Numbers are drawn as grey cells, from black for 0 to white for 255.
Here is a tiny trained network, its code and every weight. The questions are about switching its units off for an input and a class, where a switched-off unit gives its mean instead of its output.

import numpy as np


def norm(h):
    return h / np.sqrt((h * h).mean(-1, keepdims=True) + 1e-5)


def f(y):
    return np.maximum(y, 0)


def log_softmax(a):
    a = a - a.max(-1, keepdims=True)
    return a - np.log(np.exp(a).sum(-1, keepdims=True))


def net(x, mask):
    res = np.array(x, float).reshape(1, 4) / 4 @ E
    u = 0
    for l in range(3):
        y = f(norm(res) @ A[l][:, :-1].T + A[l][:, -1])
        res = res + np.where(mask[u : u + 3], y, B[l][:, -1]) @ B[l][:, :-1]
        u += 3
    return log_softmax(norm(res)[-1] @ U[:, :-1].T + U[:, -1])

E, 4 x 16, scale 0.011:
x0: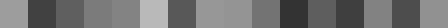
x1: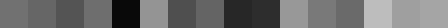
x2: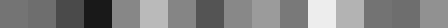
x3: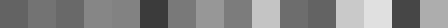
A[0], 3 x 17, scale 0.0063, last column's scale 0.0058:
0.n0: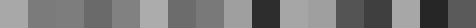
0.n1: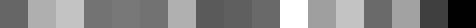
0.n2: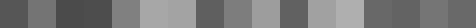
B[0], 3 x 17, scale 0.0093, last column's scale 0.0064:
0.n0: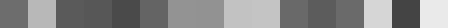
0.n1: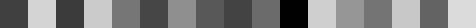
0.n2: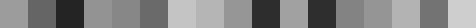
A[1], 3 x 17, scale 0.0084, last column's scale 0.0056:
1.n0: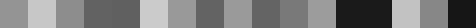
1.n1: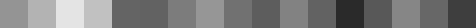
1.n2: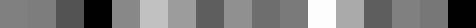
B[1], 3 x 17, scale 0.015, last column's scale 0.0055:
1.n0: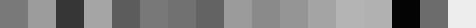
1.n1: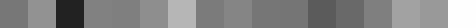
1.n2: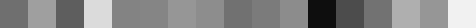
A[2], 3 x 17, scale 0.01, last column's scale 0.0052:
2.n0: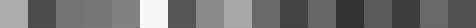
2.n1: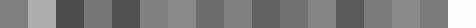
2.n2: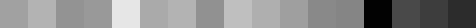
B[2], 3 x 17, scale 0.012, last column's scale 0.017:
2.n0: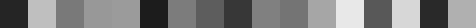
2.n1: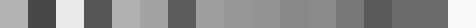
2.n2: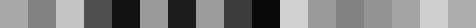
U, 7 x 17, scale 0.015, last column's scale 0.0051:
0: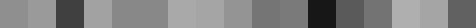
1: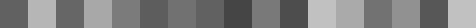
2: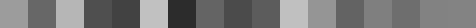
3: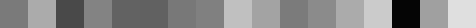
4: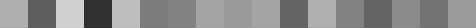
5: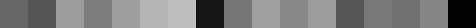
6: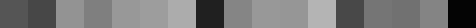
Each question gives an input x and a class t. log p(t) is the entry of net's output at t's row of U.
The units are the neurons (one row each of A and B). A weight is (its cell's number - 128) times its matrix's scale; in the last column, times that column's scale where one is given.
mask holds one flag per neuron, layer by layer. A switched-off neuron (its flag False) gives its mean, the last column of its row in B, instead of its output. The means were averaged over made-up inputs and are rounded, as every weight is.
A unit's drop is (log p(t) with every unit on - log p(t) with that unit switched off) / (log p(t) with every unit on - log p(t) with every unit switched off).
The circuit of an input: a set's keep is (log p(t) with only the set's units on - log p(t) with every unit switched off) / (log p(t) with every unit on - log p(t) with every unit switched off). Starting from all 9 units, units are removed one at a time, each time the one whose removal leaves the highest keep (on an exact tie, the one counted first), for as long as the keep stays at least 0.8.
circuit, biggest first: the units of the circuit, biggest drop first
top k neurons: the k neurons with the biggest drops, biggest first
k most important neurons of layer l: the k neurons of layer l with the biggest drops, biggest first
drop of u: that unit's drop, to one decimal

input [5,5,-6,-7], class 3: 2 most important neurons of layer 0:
0.n2, 0.n0
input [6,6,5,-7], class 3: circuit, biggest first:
1.n0
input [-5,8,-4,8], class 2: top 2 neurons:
1.n0, 0.n0
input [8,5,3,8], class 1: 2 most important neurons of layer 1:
1.n0, 1.n1
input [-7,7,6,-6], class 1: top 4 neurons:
0.n1, 2.n2, 1.n0, 1.n2
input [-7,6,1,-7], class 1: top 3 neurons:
0.n1, 2.n2, 1.n0
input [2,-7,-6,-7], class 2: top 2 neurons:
2.n2, 1.n2
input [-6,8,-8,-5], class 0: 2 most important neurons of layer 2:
2.n2, 2.n0
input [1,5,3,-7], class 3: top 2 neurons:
1.n0, 2.n2
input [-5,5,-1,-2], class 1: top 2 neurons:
0.n1, 2.n2
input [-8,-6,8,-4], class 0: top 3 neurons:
1.n2, 2.n0, 0.n2
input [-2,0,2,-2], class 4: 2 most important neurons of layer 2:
2.n1, 2.n0
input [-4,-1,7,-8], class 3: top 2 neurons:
1.n0, 0.n0
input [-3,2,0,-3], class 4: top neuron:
2.n1
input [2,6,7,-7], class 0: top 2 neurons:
1.n2, 2.n2
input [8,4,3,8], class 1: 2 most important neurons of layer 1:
1.n0, 1.n1
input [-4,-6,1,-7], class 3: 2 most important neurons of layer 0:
0.n0, 0.n1
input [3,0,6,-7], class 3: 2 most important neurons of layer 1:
1.n0, 1.n1
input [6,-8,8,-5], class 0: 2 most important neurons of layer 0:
0.n2, 0.n0
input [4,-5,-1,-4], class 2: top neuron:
2.n2
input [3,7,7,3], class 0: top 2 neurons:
1.n2, 2.n2
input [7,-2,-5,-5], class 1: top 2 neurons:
2.n0, 1.n2
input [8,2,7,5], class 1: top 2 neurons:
2.n0, 1.n1
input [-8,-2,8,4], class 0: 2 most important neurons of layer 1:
1.n2, 1.n0
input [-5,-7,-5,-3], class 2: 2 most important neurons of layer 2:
2.n2, 2.n0
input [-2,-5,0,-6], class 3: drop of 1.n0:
0.8
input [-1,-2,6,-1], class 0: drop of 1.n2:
0.3
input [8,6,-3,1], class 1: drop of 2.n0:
1.4
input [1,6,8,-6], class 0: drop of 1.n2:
1.1
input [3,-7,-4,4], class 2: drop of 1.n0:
0.0
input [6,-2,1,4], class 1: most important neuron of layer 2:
2.n0
